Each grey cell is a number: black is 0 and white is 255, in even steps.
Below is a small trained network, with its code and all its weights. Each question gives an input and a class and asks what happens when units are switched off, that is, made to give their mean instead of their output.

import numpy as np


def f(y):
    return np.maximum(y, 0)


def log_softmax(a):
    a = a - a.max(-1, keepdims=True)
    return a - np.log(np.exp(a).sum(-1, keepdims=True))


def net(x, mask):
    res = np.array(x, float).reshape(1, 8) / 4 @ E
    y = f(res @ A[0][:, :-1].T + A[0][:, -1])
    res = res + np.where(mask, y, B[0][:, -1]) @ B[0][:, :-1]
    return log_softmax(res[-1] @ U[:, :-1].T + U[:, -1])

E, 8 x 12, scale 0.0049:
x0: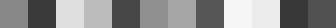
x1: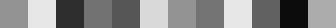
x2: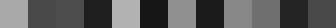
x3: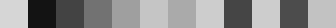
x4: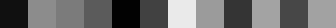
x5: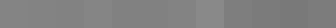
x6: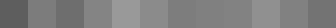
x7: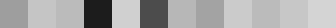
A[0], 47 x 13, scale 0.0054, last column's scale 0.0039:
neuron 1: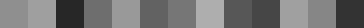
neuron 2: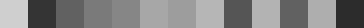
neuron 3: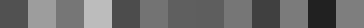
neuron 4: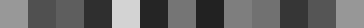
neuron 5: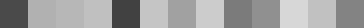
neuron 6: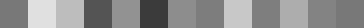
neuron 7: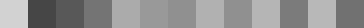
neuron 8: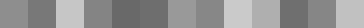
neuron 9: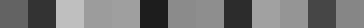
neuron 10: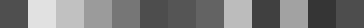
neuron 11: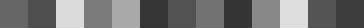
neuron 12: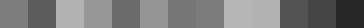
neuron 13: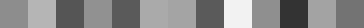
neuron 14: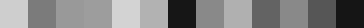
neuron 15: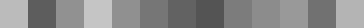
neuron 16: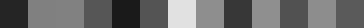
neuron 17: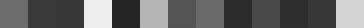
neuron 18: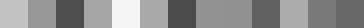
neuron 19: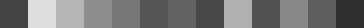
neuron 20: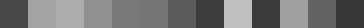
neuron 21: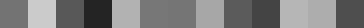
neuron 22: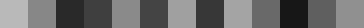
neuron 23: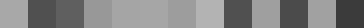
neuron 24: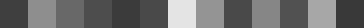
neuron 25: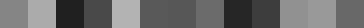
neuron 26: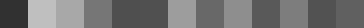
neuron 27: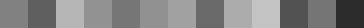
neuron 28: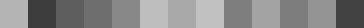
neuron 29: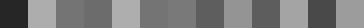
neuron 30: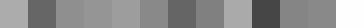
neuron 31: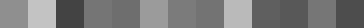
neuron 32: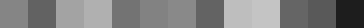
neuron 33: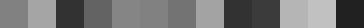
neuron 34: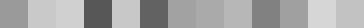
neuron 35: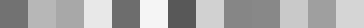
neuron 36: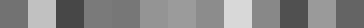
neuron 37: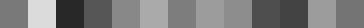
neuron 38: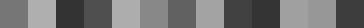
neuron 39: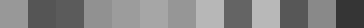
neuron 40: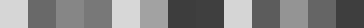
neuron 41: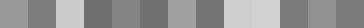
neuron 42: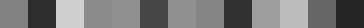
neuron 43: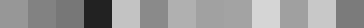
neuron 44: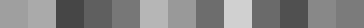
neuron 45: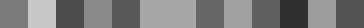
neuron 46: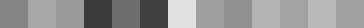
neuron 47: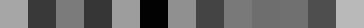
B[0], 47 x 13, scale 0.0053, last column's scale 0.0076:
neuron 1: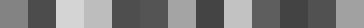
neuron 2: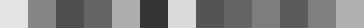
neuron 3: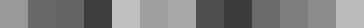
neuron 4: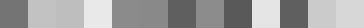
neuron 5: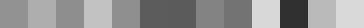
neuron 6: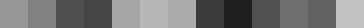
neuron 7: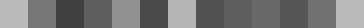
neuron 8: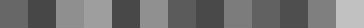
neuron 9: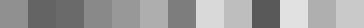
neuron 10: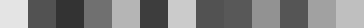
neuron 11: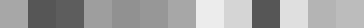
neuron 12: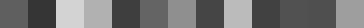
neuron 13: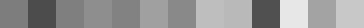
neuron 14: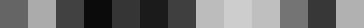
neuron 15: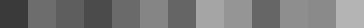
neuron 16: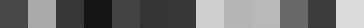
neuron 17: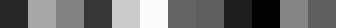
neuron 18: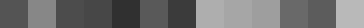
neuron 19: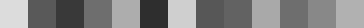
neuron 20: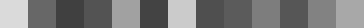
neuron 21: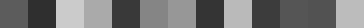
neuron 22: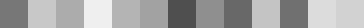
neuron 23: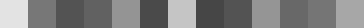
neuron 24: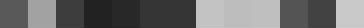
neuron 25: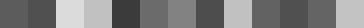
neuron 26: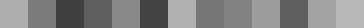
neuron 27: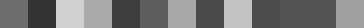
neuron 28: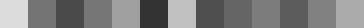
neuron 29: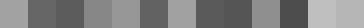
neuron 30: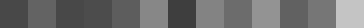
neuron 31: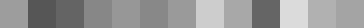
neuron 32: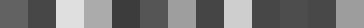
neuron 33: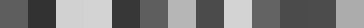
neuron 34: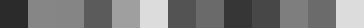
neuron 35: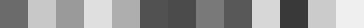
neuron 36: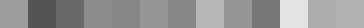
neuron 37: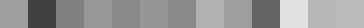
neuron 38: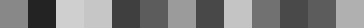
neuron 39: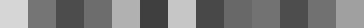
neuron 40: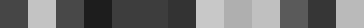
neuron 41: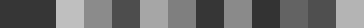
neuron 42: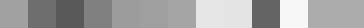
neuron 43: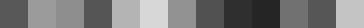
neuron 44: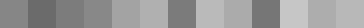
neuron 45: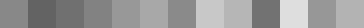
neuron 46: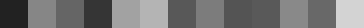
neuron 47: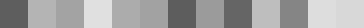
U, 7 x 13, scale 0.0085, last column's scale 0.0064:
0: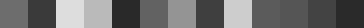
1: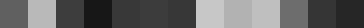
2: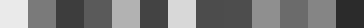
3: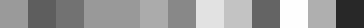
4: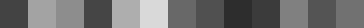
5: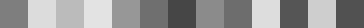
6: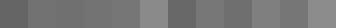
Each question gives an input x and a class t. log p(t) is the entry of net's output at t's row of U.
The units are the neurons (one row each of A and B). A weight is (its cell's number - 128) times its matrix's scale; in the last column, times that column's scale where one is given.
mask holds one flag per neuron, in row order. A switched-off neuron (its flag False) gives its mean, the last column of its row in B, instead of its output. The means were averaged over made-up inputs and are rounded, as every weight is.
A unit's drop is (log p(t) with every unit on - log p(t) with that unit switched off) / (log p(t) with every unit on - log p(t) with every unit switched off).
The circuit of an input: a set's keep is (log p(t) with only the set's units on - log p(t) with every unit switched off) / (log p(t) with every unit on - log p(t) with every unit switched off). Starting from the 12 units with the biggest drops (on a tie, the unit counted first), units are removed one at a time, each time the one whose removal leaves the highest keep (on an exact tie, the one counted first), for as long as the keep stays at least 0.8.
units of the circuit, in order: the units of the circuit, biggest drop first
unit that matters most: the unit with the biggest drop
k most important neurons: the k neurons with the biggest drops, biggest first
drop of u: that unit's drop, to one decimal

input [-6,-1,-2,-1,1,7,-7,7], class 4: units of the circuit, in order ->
(neuron 34)
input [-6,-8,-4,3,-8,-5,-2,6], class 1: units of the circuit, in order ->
(neuron 18; neuron 14)
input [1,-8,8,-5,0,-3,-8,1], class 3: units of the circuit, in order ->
(neuron 11; neuron 9)
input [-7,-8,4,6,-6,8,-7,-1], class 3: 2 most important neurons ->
(neuron 11; neuron 42)
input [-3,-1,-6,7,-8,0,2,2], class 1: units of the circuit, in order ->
(neuron 18; neuron 14)
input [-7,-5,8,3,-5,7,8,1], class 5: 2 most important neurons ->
(neuron 4; neuron 47)
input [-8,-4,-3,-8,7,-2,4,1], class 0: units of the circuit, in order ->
(neuron 21; neuron 33)
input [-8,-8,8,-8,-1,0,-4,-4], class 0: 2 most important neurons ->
(neuron 25; neuron 38)
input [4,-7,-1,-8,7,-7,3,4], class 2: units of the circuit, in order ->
(neuron 10; neuron 19)
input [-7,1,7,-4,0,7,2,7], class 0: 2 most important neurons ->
(neuron 21; neuron 25)
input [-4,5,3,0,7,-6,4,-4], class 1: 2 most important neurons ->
(neuron 16; neuron 24)
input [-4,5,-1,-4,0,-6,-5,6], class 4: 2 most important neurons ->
(neuron 34; neuron 6)
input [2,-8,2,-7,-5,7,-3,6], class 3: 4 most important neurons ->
(neuron 11; neuron 9; neuron 42; neuron 47)
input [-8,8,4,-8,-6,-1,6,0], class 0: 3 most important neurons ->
(neuron 25; neuron 21; neuron 38)
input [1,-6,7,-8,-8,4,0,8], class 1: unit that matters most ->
neuron 40
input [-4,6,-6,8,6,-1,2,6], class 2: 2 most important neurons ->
(neuron 2; neuron 28)
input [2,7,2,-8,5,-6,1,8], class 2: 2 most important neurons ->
(neuron 19; neuron 10)
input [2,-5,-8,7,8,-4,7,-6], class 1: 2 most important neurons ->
(neuron 16; neuron 24)
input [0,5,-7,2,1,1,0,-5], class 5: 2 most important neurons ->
(neuron 35; neuron 5)
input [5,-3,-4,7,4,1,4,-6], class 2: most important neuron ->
(neuron 2)
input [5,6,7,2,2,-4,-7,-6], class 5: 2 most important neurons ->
(neuron 22; neuron 4)
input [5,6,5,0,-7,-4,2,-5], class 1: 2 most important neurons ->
(neuron 40; neuron 14)
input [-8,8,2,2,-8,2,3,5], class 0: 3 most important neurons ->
(neuron 21; neuron 38; neuron 25)
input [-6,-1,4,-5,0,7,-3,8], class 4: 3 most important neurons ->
(neuron 34; neuron 6; neuron 46)
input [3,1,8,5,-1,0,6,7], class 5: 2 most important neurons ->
(neuron 4; neuron 22)
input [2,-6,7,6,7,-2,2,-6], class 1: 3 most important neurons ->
(neuron 16; neuron 24; neuron 35)
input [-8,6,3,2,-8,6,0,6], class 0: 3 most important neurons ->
(neuron 21; neuron 38; neuron 25)
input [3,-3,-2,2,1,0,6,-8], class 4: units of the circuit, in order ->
(neuron 17)
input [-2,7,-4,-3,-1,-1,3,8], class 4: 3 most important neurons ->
(neuron 34; neuron 6; neuron 43)
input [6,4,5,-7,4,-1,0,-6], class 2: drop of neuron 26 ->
0.2
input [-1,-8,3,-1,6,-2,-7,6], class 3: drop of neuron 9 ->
0.3
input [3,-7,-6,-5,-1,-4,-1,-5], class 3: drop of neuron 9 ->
0.3
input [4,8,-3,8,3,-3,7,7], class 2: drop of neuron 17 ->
0.2
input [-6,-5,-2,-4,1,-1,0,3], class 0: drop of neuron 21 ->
0.2
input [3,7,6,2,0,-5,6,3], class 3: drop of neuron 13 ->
0.1
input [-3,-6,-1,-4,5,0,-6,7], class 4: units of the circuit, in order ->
(neuron 34)
